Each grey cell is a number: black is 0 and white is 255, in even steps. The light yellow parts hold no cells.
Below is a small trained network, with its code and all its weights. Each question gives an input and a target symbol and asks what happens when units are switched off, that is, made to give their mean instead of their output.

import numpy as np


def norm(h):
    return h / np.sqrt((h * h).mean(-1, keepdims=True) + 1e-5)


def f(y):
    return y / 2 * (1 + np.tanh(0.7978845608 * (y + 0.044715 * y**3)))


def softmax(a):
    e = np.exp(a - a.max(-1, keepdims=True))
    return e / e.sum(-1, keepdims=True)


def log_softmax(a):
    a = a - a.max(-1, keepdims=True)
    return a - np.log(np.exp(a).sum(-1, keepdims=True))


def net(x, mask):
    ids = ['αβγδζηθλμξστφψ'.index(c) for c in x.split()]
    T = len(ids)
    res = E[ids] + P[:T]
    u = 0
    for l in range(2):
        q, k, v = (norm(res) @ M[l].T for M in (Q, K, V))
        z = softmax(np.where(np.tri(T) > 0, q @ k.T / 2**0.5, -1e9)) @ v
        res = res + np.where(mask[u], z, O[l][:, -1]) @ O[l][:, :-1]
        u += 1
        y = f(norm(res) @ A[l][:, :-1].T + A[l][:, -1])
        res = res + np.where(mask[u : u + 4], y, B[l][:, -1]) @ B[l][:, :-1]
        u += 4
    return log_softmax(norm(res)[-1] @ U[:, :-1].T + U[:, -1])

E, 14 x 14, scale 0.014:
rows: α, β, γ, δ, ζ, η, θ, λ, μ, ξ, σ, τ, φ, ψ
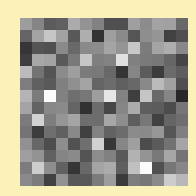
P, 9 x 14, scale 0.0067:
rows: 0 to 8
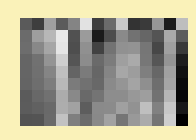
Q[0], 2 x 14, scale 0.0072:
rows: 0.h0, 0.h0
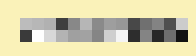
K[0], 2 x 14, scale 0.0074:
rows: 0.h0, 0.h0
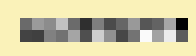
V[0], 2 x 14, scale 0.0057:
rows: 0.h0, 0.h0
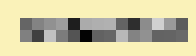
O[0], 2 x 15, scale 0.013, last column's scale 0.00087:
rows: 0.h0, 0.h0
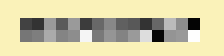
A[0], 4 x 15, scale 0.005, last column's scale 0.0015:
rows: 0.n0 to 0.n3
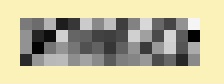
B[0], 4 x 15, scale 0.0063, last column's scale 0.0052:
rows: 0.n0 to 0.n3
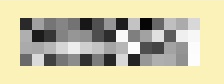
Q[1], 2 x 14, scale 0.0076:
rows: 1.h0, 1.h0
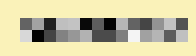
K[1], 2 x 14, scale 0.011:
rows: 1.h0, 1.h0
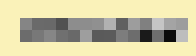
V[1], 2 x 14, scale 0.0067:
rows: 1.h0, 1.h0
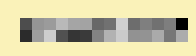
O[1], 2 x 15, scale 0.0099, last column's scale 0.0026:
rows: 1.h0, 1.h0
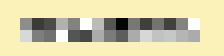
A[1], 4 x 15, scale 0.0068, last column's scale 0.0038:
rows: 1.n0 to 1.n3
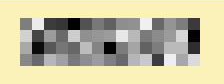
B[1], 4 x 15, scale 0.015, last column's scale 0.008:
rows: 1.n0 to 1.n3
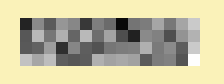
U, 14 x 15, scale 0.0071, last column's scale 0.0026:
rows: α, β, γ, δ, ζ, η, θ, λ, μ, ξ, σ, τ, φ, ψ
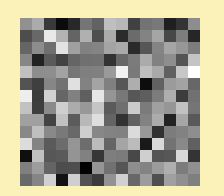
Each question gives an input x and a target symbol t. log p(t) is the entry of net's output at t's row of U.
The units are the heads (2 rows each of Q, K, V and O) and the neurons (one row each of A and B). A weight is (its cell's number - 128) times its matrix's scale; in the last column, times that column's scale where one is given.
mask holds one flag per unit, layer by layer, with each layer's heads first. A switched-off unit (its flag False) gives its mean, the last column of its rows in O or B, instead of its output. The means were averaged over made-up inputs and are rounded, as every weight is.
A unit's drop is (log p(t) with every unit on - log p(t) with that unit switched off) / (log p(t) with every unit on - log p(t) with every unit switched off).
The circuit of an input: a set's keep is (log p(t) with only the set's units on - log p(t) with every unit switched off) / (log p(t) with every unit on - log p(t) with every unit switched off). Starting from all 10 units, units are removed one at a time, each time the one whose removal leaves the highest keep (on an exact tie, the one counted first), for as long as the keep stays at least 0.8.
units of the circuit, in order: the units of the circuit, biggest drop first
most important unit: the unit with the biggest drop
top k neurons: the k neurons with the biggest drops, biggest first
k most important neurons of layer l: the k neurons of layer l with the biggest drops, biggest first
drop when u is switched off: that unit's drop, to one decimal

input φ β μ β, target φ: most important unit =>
0.n3
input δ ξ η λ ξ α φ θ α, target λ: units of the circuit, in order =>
(1.h0 0.n2)
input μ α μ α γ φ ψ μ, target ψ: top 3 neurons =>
(0.n0 1.n0 0.n3)
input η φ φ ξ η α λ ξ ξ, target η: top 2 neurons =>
(0.n2 1.n3)
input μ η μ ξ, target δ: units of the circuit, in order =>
(1.n2 1.h0)
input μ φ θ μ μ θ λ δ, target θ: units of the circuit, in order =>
(0.h0 1.n3 1.h0)
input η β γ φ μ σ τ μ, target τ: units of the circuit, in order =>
(0.n2 1.n3)
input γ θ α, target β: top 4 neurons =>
(1.n1 0.n2 1.n2 0.n1)
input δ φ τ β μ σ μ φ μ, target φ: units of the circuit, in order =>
(1.h0 1.n0 0.n2)
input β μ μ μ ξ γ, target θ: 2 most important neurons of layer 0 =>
(0.n2 0.n0)
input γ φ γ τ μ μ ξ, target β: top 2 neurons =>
(1.n1 0.n2)
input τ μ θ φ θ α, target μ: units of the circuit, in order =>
(0.h0 1.n3)
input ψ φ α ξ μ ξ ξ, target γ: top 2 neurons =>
(0.n2 1.n1)
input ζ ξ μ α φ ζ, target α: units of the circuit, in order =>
(1.h0)
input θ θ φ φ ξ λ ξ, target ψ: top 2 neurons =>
(1.n2 0.n1)
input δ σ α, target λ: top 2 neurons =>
(0.n2 0.n1)
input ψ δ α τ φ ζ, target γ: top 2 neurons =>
(1.n1 0.n2)
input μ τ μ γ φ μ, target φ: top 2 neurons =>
(0.n1 0.n2)
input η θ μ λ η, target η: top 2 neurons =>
(0.n2 1.n3)
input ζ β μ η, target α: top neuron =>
(0.n2)
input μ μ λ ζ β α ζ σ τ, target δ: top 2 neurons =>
(1.n2 0.n1)
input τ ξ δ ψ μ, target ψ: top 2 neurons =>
(1.n0 1.n1)
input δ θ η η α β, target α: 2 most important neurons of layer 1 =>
(1.n0 1.n1)
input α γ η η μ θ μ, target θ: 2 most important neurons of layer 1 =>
(1.n3 1.n0)
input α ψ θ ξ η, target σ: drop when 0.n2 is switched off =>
0.1
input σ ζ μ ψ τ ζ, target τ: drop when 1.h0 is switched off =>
0.3
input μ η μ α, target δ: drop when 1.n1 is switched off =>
0.0
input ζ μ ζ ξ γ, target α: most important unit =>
1.h0
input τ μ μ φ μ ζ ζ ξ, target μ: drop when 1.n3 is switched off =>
0.1
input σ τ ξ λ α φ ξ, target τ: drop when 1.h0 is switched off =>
0.2
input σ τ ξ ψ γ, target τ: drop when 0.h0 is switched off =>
0.1
